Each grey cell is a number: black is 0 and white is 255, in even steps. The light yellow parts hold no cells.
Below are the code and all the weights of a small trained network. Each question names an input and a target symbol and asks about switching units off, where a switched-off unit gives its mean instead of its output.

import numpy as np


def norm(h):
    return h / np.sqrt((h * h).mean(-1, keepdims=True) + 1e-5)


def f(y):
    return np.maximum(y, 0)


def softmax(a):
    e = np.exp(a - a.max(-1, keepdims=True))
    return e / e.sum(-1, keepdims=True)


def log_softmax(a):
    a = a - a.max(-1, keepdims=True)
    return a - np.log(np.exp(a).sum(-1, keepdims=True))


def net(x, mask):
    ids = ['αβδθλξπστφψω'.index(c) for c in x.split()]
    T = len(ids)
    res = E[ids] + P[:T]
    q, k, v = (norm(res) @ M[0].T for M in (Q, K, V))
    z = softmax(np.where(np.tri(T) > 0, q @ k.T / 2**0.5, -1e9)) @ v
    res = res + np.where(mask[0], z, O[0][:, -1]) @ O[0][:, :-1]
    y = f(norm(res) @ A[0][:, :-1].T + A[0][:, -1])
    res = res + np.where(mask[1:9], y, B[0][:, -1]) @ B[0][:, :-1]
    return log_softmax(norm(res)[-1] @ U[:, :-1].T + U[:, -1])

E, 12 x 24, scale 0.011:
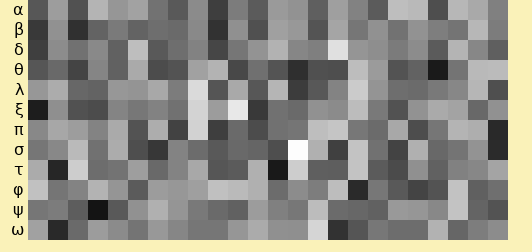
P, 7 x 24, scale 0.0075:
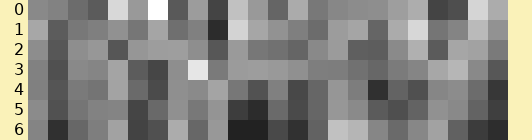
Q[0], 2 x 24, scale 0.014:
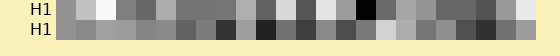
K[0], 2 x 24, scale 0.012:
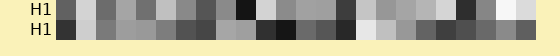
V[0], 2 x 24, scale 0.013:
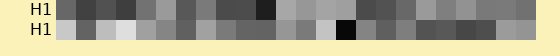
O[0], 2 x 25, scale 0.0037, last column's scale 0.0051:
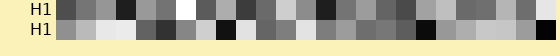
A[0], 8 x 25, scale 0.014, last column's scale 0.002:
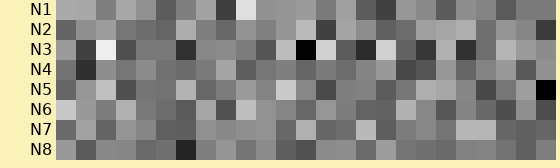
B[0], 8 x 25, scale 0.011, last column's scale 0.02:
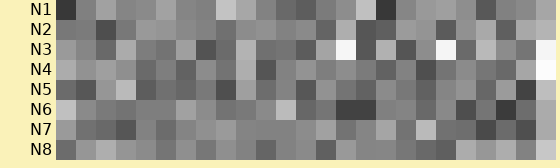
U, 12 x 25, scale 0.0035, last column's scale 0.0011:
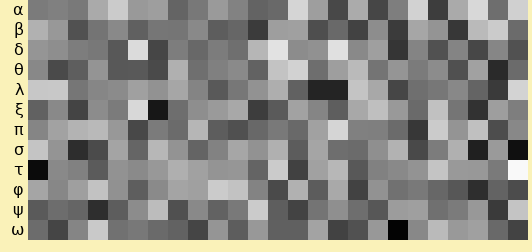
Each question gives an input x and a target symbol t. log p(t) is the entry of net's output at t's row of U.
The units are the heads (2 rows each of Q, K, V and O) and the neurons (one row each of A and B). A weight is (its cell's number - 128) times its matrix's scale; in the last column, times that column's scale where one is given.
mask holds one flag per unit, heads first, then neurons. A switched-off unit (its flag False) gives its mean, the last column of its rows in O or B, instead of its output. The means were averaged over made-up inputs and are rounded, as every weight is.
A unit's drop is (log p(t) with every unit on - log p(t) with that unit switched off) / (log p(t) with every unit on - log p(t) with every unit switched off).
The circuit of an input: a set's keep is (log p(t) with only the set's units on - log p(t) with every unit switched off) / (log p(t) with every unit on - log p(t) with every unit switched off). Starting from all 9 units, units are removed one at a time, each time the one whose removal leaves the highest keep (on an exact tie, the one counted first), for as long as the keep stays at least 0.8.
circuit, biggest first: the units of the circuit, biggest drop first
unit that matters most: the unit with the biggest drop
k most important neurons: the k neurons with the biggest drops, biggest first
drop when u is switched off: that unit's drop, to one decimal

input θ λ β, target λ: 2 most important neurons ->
N6, N3
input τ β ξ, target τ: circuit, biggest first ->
H1, N1, N3, N4
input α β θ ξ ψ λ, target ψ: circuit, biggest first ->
H1
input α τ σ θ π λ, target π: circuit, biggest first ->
H1, N8, N3
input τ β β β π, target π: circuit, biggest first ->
N8, H1, N3
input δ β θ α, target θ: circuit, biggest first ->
N7, H1, N3
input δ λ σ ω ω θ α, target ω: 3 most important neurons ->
N5, N3, N2
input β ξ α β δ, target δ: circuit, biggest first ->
N3, N5
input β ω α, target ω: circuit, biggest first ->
H1, N5, N3, N2
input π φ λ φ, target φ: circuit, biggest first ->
N1, N6, H1
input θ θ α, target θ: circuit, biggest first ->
H1, N3, N7, N4
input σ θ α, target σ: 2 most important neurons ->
N2, N3
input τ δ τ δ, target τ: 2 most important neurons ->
N1, N3
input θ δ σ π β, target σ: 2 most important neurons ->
N2, N7
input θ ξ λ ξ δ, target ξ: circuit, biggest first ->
H1
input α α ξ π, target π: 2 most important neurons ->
N8, N3
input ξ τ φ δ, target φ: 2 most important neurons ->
N1, N6
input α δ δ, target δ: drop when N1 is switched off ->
0.1
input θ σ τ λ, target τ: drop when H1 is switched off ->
0.9
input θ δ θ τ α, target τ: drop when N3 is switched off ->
0.2
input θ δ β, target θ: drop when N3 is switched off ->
0.3
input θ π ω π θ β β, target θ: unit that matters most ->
N7
